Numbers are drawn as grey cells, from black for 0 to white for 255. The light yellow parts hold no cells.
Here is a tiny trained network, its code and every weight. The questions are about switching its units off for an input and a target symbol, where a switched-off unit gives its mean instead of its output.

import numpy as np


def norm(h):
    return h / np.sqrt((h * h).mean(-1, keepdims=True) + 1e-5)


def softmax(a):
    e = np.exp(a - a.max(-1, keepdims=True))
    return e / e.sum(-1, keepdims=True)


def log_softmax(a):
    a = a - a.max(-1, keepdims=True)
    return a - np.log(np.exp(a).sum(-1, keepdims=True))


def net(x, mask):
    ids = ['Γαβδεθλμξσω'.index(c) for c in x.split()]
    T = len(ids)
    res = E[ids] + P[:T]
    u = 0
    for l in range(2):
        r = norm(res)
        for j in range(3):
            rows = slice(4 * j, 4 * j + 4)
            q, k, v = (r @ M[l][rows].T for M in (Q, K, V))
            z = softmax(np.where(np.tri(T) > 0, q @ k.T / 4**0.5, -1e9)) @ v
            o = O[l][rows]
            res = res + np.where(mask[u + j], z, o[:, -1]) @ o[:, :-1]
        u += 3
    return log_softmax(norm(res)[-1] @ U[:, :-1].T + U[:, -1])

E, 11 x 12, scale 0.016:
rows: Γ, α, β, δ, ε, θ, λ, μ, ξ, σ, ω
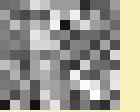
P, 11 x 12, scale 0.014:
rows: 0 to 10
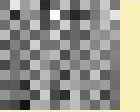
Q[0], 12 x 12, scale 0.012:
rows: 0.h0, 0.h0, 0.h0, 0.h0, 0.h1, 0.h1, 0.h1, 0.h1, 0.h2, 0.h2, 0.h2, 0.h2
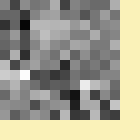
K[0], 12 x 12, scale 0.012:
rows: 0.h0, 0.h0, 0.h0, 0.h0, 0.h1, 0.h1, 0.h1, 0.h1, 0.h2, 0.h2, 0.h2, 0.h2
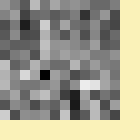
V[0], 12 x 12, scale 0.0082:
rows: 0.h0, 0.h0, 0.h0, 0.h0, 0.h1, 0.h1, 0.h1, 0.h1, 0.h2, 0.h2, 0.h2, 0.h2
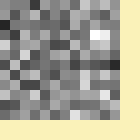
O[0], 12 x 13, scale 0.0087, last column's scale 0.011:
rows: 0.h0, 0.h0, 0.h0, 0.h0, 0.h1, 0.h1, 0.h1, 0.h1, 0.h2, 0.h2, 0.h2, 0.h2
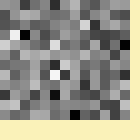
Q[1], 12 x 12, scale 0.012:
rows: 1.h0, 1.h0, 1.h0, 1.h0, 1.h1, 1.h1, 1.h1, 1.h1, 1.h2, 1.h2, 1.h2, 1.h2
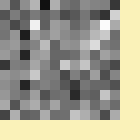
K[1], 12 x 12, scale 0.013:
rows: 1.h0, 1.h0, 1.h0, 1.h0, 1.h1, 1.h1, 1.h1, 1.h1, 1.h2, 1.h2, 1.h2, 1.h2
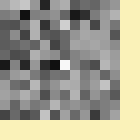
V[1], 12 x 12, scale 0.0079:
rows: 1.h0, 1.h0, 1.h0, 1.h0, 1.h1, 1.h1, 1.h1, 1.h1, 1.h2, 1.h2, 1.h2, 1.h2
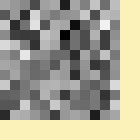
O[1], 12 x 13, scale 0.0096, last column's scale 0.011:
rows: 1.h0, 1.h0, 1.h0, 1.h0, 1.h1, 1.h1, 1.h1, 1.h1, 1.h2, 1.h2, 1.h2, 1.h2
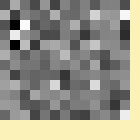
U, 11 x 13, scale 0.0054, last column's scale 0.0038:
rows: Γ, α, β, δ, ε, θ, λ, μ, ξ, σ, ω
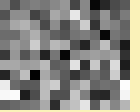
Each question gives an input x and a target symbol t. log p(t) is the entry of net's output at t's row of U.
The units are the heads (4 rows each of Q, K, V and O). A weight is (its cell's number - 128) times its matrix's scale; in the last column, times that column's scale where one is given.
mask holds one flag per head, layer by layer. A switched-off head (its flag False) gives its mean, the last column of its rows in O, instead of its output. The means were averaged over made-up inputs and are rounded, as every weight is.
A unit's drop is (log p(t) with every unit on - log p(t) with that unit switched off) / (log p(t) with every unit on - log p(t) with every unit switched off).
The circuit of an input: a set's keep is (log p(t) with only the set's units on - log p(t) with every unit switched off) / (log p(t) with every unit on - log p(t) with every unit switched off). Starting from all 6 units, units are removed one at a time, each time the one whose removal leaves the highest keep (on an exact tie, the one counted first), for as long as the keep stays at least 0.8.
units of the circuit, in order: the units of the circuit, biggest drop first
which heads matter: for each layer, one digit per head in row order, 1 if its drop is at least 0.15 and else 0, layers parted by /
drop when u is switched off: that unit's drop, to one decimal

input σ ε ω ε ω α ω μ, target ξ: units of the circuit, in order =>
(0.h2 0.h1)
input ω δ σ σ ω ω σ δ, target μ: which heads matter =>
010 / 110
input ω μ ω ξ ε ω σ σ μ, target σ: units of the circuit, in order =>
(0.h0)
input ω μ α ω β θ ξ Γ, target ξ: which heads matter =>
111 / 001
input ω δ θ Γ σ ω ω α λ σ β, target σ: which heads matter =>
110 / 000
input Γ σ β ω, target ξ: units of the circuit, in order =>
(0.h1 1.h2)
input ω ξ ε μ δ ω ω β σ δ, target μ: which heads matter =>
010 / 011
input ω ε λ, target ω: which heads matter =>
010 / 100
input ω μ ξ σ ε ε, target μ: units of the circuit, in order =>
(0.h2 1.h2)
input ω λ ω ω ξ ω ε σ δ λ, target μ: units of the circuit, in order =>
(0.h1 1.h1 1.h0 0.h2)
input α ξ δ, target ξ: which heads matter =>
010 / 000
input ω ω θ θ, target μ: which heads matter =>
011 / 110
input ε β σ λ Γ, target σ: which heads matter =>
111 / 000
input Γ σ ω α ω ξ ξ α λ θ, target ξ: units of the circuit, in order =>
(0.h2)
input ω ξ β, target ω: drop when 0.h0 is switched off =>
0.1
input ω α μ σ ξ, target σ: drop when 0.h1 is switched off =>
0.2
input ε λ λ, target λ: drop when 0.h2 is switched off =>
0.4
